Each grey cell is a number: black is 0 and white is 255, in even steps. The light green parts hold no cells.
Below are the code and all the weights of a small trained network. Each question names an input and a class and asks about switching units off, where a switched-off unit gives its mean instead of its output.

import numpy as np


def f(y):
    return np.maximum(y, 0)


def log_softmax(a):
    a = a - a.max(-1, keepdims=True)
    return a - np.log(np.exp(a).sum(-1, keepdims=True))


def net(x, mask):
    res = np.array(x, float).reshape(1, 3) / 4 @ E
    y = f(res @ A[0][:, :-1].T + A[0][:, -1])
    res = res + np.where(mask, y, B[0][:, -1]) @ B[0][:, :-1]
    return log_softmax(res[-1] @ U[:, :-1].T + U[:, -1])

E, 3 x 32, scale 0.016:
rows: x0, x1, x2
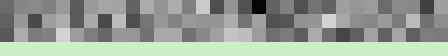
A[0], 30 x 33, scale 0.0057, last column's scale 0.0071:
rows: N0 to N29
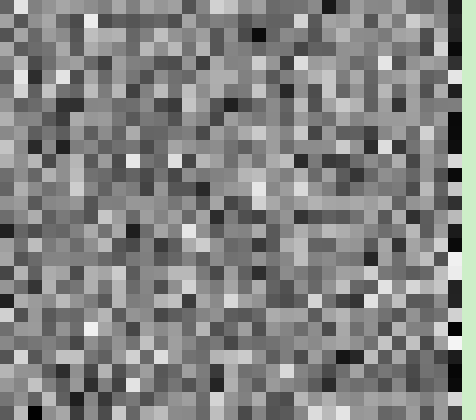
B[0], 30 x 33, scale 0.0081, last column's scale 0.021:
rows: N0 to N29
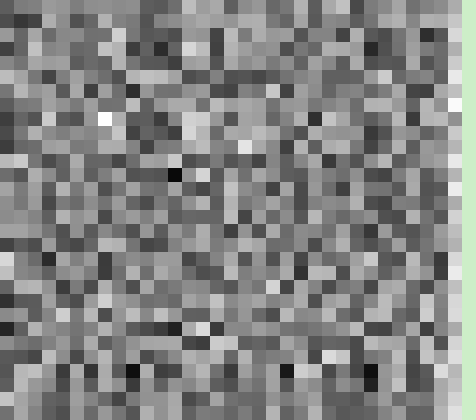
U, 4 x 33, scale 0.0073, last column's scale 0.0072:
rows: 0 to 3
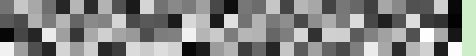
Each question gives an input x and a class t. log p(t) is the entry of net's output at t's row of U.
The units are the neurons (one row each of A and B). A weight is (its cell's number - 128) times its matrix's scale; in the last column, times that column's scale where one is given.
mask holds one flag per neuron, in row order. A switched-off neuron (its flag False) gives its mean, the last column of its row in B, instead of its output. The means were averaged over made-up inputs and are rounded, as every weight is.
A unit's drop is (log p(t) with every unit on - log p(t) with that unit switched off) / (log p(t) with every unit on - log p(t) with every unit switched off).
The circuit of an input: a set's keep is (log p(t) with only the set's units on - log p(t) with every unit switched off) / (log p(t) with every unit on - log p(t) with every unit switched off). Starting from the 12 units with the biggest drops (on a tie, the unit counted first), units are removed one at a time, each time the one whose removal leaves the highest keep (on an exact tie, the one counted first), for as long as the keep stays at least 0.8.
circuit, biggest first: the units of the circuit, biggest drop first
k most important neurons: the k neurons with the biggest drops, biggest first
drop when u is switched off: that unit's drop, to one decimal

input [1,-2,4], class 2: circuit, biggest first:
(N25)
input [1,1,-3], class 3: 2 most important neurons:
(N25 N21)
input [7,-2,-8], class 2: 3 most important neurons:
(N7 N22 N17)
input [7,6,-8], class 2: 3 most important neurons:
(N7 N1 N24)
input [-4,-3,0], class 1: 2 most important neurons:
(N5 N9)
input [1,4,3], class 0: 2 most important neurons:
(N18 N22)
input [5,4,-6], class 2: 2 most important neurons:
(N7 N1)
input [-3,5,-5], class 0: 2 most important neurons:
(N20 N25)
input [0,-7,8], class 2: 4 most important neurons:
(N25 N21 N0 N29)
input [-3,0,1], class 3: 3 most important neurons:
(N2 N3 N23)
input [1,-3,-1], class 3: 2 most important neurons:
(N6 N20)
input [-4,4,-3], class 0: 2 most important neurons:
(N28 N2)
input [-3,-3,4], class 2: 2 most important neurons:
(N25 N5)
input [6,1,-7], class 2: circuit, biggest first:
(N7)
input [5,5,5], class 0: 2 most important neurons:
(N29 N5)
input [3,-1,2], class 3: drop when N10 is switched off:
0.2
